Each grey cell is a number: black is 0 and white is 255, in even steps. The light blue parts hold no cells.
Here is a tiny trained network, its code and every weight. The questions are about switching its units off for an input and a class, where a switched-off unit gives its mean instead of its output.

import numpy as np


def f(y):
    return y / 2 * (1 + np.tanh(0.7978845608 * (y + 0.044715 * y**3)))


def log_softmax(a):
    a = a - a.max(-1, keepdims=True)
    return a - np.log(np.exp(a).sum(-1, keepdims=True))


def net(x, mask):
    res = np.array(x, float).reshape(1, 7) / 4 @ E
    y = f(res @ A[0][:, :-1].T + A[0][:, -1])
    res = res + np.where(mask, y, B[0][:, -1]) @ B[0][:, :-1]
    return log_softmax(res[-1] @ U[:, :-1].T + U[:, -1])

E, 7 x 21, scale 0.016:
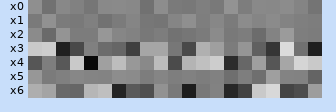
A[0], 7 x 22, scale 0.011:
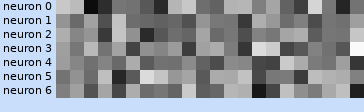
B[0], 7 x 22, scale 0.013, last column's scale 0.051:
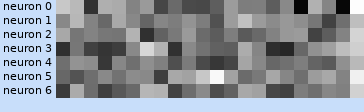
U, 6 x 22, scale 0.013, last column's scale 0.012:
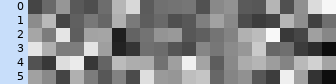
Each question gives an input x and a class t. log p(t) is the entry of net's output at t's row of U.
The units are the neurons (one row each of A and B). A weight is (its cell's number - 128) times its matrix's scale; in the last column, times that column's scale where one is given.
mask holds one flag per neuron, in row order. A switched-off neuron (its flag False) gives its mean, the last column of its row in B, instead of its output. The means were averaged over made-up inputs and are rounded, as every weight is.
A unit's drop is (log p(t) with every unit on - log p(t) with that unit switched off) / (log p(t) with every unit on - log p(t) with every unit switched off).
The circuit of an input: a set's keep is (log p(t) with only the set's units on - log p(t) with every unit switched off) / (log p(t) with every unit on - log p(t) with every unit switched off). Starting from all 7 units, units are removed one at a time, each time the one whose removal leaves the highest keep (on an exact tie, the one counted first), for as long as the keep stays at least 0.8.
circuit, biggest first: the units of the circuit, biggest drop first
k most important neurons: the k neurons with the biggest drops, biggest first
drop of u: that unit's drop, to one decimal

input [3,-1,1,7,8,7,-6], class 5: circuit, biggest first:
neuron 5
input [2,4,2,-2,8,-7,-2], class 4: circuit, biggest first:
neuron 0; neuron 5
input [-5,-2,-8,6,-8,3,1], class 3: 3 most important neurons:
neuron 2; neuron 6; neuron 1
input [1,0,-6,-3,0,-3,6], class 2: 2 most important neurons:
neuron 0; neuron 3
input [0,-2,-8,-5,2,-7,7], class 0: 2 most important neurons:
neuron 0; neuron 6
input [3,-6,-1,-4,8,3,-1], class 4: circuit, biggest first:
neuron 5; neuron 0
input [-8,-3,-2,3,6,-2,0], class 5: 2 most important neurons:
neuron 5; neuron 3
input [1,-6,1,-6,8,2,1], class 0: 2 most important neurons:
neuron 6; neuron 0
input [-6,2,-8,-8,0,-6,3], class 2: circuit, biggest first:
neuron 0; neuron 3
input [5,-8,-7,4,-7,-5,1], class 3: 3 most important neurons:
neuron 2; neuron 6; neuron 1
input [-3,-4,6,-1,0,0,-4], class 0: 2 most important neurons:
neuron 0; neuron 3
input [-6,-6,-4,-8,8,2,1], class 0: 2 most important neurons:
neuron 6; neuron 0
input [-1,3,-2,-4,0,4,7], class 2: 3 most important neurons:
neuron 0; neuron 3; neuron 2
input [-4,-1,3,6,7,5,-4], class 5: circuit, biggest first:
neuron 5
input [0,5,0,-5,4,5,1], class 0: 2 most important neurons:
neuron 0; neuron 6
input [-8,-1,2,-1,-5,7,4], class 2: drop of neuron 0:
0.8
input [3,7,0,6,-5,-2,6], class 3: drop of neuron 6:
0.0
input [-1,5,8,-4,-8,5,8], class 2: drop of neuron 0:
0.9
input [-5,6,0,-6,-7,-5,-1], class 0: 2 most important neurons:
neuron 3; neuron 0
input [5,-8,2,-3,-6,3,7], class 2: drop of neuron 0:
0.9
